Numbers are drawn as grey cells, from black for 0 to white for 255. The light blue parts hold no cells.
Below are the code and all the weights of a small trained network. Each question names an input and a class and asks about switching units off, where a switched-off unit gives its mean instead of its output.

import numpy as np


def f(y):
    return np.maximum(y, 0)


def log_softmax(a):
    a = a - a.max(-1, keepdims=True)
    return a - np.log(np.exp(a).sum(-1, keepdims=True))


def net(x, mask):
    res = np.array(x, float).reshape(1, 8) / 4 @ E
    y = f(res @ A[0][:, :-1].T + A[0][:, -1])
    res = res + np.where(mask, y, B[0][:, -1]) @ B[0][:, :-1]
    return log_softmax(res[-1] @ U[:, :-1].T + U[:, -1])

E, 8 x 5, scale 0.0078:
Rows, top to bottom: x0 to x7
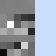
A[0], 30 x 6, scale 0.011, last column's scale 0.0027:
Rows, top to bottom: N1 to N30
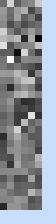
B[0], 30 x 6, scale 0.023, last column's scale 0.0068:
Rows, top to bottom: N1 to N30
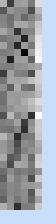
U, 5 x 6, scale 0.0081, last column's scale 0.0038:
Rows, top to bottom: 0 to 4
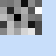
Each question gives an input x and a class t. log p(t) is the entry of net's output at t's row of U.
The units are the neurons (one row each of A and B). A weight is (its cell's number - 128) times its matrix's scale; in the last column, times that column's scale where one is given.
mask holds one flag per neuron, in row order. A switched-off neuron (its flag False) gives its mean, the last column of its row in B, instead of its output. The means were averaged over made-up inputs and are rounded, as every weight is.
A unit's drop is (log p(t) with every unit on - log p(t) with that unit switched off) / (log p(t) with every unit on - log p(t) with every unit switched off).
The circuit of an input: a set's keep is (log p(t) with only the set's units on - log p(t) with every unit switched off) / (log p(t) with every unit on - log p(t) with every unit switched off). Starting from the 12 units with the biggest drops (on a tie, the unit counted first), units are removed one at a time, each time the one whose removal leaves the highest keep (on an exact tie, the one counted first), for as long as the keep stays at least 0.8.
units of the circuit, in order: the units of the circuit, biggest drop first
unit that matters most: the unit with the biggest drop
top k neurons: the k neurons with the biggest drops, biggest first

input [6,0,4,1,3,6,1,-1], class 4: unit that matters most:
N17
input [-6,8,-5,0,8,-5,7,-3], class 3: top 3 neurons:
N2; N11; N6
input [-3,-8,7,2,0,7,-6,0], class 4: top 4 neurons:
N15; N8; N16; N18
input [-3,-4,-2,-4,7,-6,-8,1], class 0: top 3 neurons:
N19; N6; N17
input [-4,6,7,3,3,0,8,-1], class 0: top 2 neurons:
N8; N18
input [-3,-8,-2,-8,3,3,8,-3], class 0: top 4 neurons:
N8; N18; N9; N1
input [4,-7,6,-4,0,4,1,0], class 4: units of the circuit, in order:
N15; N16
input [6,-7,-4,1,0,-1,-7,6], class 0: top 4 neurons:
N19; N6; N7; N5
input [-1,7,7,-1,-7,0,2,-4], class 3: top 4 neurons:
N17; N26; N12; N28
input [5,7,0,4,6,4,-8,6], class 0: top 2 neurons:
N19; N6
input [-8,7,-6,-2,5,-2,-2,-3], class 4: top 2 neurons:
N17; N12
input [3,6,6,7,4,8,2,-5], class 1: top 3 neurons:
N9; N1; N12
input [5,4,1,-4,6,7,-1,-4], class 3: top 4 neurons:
N11; N2; N9; N1
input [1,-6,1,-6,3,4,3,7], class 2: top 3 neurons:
N20; N30; N9
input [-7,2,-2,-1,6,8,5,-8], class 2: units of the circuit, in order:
N7
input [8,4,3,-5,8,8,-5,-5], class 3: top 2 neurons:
N11; N2
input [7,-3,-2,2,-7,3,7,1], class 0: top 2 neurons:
N8; N18
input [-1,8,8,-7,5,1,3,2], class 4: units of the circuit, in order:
N15; N16
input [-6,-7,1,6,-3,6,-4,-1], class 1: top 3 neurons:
N9; N8; N1
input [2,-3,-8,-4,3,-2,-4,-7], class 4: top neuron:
N12
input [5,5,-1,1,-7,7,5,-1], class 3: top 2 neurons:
N17; N26
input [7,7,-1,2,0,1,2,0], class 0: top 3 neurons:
N24; N23; N7
